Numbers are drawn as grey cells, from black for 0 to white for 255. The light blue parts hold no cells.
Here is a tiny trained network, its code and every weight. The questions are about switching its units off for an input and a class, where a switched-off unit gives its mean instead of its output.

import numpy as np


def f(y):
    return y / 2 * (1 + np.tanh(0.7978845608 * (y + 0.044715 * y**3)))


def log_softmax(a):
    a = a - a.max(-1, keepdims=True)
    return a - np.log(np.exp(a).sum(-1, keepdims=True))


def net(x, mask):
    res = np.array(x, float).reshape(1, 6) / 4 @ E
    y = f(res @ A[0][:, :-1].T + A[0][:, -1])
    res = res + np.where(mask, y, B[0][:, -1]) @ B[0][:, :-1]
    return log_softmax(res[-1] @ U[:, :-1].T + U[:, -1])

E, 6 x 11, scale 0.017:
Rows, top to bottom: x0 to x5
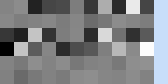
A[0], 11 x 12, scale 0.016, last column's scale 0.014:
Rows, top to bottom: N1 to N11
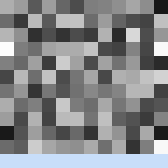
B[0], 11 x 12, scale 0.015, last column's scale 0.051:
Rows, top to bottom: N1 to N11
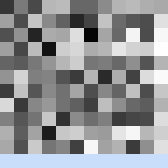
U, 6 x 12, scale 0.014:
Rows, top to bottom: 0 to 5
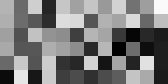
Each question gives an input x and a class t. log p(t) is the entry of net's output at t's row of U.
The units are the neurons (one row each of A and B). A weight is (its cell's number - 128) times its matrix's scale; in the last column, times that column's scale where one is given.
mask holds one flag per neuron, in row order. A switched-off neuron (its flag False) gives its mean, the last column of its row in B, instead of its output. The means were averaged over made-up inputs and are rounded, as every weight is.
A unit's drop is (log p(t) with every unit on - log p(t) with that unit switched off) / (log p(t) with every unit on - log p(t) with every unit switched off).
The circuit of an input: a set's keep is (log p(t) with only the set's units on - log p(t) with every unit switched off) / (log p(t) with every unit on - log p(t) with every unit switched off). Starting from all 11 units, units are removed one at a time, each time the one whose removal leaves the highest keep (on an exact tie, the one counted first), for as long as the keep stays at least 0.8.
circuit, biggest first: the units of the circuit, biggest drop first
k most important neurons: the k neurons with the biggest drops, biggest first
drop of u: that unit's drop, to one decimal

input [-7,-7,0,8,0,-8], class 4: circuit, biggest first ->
(N6)
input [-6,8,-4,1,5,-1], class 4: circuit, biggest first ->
(N6 N10)
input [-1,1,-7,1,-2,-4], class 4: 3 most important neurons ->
(N6 N3 N10)
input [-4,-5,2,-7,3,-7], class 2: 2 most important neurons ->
(N9 N2)
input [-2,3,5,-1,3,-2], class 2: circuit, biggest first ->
(N4 N3)
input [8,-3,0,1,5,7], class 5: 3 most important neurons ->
(N4 N10 N2)
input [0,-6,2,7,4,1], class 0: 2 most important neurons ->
(N10 N3)
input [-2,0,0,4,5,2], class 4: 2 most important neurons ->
(N4 N6)
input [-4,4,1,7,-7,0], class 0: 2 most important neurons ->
(N10 N9)
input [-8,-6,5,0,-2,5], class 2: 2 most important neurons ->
(N4 N2)
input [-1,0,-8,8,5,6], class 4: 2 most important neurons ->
(N6 N3)
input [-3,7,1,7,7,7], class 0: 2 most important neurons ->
(N10 N9)
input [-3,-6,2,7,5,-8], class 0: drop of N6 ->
0.0
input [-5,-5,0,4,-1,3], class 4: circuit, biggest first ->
(N4)
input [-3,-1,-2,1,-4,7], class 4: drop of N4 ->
0.3
